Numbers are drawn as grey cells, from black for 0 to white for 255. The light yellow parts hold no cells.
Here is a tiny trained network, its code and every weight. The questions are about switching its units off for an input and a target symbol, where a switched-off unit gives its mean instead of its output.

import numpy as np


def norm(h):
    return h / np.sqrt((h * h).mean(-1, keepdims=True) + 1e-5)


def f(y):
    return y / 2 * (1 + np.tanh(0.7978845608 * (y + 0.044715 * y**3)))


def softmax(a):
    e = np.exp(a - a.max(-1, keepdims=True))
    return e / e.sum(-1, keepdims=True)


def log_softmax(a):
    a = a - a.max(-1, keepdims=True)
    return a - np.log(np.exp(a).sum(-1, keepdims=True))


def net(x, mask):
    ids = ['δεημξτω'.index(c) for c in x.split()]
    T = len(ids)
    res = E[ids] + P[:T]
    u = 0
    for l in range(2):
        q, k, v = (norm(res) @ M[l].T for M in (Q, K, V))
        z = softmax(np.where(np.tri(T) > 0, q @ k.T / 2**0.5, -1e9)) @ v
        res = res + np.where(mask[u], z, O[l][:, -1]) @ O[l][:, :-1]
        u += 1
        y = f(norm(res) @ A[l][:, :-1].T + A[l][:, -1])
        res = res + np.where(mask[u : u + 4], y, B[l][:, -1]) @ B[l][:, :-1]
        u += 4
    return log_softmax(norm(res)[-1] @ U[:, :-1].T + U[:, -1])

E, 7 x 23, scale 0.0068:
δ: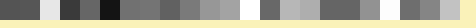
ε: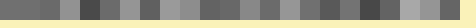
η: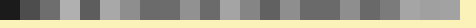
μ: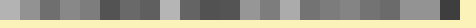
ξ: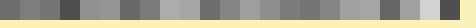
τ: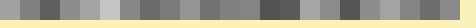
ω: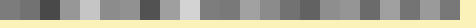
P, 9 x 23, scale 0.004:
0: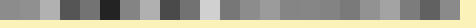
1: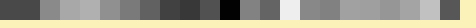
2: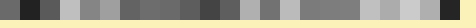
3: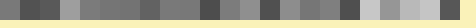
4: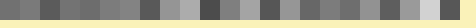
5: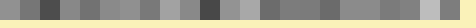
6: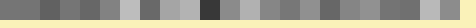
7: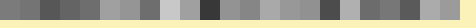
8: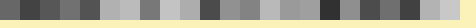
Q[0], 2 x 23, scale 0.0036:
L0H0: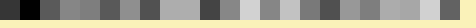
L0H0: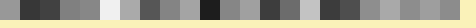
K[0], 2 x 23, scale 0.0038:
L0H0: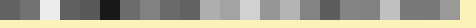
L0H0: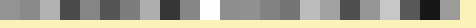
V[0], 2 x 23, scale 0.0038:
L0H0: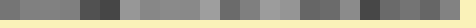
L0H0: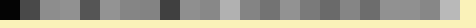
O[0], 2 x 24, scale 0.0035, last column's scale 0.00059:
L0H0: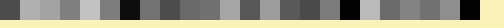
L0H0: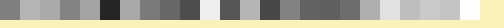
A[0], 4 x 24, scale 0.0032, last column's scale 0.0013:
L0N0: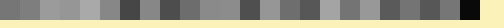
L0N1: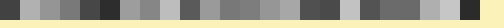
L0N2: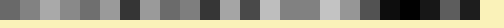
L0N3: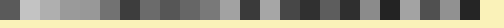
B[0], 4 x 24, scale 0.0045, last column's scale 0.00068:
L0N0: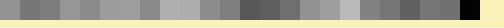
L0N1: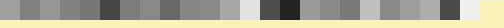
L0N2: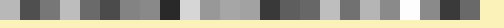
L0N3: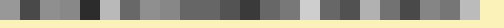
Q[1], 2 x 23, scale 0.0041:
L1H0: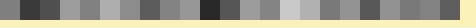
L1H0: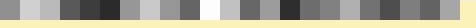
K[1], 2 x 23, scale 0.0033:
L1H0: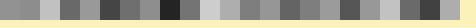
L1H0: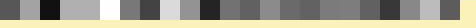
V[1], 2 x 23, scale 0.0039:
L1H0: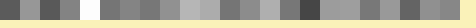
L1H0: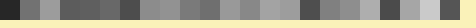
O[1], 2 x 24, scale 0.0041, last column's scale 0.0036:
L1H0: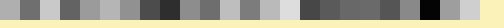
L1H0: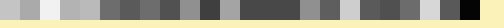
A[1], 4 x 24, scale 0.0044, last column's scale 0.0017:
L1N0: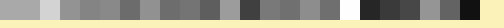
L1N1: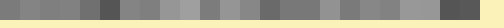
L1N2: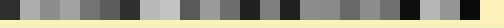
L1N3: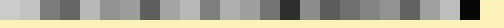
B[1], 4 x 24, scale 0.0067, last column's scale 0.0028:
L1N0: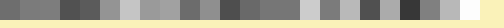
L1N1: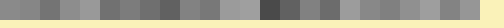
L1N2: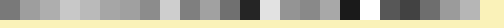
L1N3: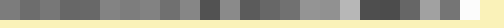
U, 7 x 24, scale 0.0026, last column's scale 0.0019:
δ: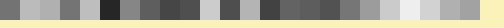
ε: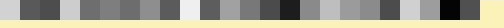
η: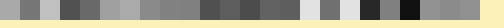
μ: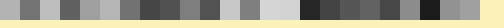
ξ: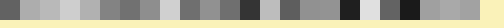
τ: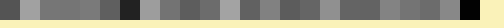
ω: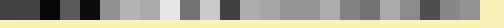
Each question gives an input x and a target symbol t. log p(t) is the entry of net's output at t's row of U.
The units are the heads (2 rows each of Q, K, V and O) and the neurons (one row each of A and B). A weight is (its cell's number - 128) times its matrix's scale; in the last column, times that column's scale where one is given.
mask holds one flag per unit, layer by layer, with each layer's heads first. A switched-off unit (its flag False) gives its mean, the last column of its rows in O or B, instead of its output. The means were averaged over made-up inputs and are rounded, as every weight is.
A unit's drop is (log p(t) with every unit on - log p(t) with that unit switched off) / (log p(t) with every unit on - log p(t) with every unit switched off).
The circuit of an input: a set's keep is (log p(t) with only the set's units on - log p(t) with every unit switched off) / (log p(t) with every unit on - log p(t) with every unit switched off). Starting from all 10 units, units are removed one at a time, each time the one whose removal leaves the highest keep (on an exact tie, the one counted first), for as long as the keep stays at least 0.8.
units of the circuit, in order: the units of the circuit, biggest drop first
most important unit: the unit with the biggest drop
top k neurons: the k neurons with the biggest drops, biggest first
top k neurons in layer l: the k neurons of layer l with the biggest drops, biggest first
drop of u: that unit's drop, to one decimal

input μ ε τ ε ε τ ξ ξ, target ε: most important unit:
L0N2
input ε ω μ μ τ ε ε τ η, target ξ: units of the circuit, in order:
[L1N2, L1H0]
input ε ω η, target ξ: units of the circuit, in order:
[L0H0, L1N2, L1H0, L0N3]
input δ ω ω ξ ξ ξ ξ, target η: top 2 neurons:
[L1N0, L1N3]
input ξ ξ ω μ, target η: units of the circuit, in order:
[L1H0, L1N0]
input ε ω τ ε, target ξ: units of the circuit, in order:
[L0H0, L1N2, L0N3]
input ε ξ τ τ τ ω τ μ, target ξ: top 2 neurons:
[L0N3, L1N2]
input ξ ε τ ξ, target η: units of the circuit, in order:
[L1H0, L1N0]
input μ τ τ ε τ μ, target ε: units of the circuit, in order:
[L0N2, L0H0]
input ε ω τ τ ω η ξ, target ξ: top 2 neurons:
[L0N3, L1N2]
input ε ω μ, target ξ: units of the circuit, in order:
[L0H0, L1N2, L1H0, L0N3]
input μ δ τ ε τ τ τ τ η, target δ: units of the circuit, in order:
[L0H0, L0N1]
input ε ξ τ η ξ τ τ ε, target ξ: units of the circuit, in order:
[L0H0, L0N3, L1N2]
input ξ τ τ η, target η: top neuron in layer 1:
[L1N0]
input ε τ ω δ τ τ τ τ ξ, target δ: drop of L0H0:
0.8
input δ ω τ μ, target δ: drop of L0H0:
0.3
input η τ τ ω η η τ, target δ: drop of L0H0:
1.2
